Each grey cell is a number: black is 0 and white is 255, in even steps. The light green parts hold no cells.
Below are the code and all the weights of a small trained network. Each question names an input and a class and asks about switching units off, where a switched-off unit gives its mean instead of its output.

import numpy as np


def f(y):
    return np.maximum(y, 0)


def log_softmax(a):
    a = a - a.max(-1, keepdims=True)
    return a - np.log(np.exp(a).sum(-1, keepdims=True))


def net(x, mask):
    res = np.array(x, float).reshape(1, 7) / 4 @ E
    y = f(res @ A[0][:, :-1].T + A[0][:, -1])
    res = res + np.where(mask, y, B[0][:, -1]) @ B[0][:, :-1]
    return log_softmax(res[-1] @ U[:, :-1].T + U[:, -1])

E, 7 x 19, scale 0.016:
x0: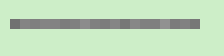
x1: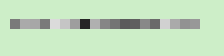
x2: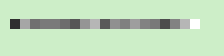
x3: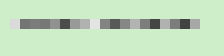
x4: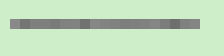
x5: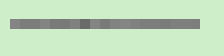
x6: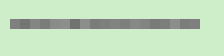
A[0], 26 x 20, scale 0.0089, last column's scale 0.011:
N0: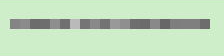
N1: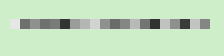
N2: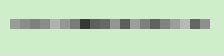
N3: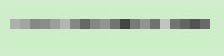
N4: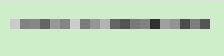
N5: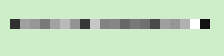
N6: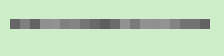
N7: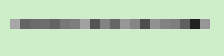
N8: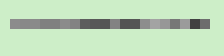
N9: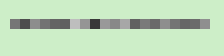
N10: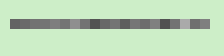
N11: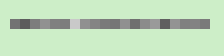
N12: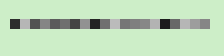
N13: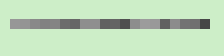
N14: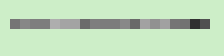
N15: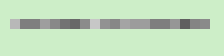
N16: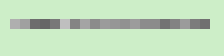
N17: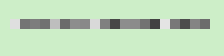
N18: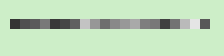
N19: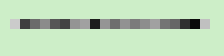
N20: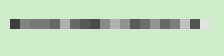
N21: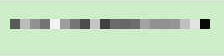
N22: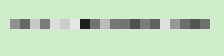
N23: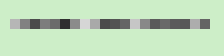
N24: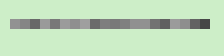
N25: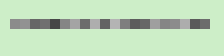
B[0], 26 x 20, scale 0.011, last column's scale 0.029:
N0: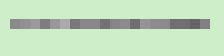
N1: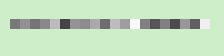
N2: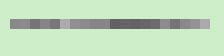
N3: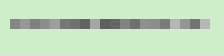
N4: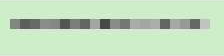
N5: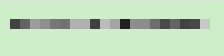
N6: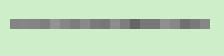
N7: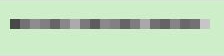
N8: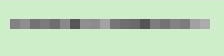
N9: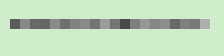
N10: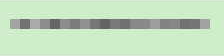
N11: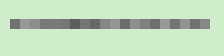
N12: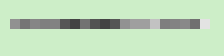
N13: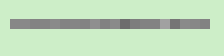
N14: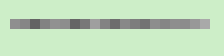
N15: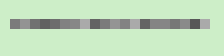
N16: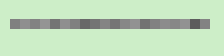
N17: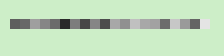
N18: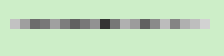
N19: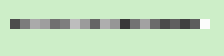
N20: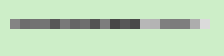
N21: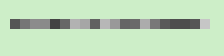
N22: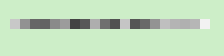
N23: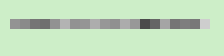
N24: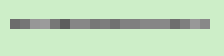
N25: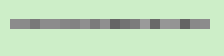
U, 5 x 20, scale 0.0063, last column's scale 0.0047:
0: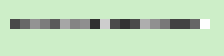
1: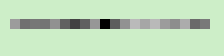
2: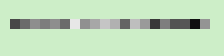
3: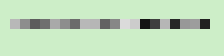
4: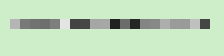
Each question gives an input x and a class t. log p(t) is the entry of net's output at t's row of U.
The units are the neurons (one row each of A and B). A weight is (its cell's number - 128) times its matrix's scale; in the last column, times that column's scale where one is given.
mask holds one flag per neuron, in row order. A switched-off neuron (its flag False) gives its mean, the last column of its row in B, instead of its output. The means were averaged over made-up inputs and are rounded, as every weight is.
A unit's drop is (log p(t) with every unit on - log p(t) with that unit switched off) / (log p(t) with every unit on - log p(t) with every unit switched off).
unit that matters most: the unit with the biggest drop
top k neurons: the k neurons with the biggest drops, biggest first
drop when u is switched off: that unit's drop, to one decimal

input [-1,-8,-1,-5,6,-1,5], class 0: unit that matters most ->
N19
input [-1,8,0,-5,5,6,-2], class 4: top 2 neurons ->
[N22; N19]
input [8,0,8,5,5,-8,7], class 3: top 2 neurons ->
[N18; N19]
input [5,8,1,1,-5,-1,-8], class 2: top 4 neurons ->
[N5; N21; N20; N12]
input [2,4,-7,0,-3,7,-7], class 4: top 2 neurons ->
[N22; N1]
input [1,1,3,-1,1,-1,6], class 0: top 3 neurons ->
[N22; N1; N17]
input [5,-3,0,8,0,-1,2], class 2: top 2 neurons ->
[N22; N17]
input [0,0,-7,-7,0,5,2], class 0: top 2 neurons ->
[N19; N18]
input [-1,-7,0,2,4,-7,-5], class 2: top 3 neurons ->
[N19; N22; N7]
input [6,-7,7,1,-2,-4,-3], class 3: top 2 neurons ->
[N23; N17]
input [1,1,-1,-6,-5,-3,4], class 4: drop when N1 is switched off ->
0.1
